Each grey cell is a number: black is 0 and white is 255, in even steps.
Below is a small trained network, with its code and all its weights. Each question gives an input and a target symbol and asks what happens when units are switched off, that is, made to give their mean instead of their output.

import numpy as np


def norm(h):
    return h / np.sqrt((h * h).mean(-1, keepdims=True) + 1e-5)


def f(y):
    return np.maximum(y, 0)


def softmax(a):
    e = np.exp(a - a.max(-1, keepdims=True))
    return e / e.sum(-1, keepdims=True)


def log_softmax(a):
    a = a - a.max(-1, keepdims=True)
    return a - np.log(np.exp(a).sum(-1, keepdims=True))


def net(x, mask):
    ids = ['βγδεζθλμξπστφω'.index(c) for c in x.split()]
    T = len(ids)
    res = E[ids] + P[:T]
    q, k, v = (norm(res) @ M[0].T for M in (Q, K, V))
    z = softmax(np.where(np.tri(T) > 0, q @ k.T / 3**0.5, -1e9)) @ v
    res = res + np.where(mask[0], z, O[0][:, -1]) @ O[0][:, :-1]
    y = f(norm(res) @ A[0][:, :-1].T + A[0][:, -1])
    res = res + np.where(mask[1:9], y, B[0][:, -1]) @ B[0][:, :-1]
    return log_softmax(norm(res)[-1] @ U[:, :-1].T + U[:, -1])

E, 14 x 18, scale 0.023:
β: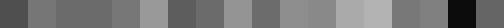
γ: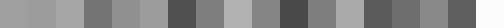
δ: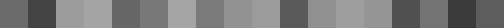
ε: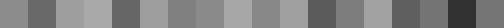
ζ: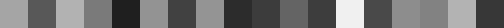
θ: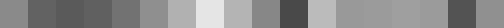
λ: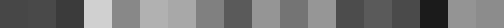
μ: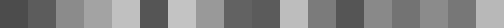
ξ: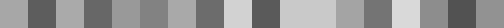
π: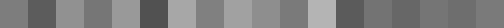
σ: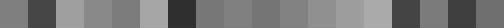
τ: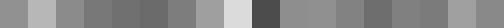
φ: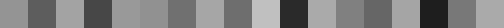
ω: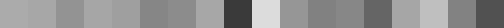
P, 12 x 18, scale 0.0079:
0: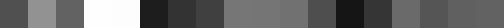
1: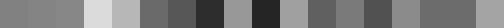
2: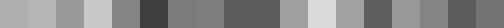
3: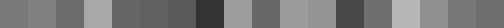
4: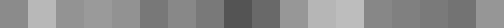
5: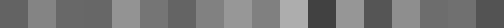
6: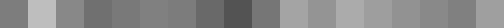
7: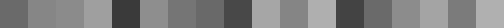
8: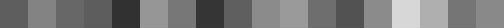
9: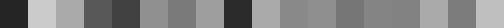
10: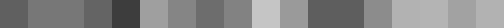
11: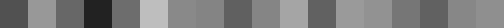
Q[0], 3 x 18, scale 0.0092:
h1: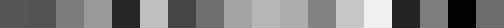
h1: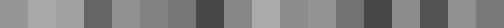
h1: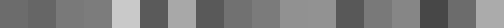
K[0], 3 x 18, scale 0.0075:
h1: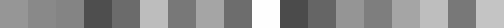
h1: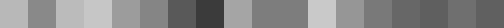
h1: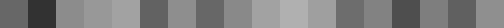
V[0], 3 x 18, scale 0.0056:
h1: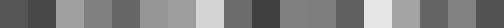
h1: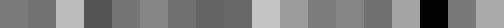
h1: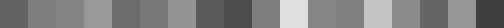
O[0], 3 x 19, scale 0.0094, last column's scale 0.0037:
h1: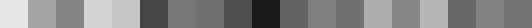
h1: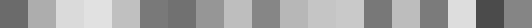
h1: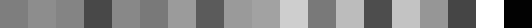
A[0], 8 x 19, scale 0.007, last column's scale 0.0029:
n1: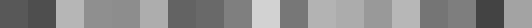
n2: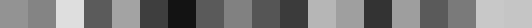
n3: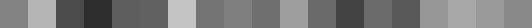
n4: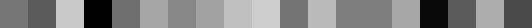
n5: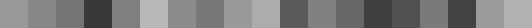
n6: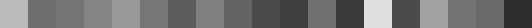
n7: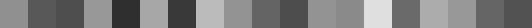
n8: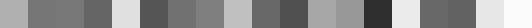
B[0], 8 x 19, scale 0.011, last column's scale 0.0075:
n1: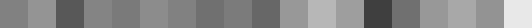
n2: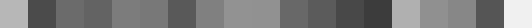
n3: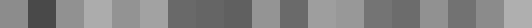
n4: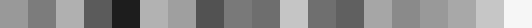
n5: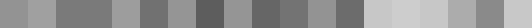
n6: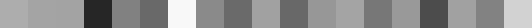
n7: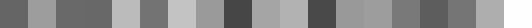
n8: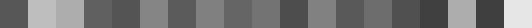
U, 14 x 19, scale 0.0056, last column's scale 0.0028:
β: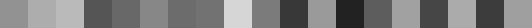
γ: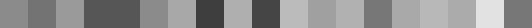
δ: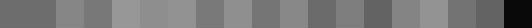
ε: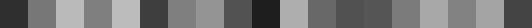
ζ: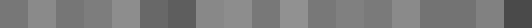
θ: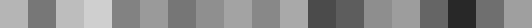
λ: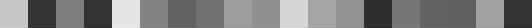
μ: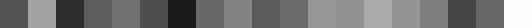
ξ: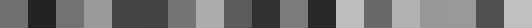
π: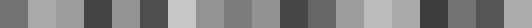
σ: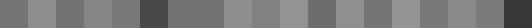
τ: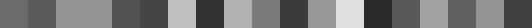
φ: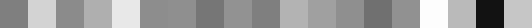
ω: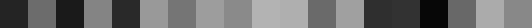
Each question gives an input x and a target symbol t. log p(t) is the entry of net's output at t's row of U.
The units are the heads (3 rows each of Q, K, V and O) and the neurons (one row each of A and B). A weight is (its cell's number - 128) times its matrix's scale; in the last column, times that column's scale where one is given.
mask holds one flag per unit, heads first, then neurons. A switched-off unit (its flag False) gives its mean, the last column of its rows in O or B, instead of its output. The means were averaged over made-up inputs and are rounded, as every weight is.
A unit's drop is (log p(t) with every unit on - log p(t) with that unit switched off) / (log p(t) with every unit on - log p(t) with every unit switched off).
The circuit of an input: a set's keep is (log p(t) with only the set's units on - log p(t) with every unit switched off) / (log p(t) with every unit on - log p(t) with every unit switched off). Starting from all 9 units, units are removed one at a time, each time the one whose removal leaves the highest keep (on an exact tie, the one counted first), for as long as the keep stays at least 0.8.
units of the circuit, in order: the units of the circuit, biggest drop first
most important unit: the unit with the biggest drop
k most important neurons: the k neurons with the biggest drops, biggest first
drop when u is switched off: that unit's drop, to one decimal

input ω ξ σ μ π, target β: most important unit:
n8
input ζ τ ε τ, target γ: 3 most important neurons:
[n8; n3; n2]
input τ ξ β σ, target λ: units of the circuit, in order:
[h1; n4; n8]
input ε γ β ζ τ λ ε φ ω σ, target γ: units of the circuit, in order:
[h1; n4]
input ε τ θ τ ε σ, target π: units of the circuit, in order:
[h1; n6]
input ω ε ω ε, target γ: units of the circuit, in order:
[h1; n5]
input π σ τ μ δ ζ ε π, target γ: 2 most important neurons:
[n4; n5]
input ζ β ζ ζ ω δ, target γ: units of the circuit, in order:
[h1; n4]
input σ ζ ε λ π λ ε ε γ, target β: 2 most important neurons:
[n8; n2]
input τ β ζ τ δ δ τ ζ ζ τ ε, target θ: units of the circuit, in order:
[h1; n4; n6]
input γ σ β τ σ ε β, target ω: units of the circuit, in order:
[h1; n1]
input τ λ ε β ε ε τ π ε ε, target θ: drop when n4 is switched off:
0.2
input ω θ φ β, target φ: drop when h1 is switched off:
0.8
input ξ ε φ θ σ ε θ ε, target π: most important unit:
n6
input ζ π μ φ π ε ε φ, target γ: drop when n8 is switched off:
-0.2
